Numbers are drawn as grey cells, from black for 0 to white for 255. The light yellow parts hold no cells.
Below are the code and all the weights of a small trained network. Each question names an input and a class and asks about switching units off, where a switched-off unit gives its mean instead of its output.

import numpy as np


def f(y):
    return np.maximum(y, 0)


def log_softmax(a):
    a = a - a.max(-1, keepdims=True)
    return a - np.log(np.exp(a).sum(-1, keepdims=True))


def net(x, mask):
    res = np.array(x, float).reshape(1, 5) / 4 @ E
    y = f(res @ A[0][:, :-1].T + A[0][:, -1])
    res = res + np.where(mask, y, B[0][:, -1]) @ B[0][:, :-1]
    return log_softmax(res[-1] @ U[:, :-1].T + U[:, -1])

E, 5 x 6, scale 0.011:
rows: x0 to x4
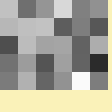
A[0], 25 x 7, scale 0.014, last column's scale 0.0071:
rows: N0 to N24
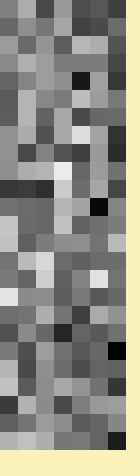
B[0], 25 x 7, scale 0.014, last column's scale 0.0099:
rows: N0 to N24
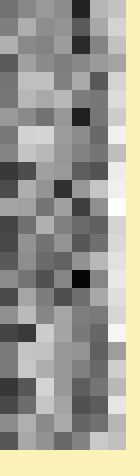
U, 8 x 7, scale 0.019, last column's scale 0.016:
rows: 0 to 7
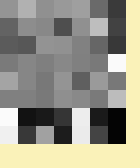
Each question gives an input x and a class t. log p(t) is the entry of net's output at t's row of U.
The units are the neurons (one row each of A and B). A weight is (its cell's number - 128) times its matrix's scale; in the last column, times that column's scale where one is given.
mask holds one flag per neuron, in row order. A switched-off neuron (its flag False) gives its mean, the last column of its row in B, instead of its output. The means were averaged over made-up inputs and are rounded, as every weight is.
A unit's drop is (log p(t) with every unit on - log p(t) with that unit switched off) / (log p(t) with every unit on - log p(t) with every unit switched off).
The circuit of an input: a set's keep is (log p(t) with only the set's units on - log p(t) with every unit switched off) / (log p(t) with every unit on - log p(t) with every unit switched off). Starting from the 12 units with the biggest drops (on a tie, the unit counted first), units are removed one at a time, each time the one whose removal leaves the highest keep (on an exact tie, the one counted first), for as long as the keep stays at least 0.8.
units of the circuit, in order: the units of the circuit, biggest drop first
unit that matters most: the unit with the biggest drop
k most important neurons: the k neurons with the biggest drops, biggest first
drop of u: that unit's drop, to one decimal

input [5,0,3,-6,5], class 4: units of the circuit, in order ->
[N15]
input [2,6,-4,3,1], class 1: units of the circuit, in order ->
[N16 N24]
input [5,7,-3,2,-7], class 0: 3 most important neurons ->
[N20 N10 N19]
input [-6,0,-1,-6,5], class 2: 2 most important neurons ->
[N22 N11]
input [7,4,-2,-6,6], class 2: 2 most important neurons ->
[N21 N9]
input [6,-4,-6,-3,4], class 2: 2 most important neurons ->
[N21 N12]
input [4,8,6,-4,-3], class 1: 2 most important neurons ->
[N14 N24]
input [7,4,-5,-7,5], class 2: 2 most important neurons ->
[N21 N11]
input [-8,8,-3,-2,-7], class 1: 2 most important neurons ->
[N14 N16]
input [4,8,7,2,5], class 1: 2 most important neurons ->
[N24 N14]
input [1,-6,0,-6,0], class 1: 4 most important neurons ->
[N10 N11 N6 N23]
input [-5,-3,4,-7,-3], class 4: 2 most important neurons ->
[N15 N9]
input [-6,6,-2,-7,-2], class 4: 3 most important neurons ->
[N15 N10 N2]
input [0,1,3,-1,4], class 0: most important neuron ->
[N18]
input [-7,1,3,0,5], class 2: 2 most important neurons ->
[N22 N18]
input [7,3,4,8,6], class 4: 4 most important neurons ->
[N11 N18 N6 N0]
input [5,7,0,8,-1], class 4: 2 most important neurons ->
[N11 N10]
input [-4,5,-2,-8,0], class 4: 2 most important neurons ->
[N15 N2]
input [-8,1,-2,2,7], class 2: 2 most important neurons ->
[N18 N22]
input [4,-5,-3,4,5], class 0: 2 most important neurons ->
[N7 N15]
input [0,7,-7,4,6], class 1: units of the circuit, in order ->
[N16]
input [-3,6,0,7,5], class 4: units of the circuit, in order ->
[N11 N0]
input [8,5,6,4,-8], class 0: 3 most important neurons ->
[N4 N17 N20]
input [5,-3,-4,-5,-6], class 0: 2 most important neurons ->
[N8 N20]
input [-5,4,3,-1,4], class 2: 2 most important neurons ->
[N22 N10]
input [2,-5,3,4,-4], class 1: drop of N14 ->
-0.1
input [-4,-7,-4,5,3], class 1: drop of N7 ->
0.0
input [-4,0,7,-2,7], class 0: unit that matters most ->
N5
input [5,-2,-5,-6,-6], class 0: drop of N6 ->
0.1
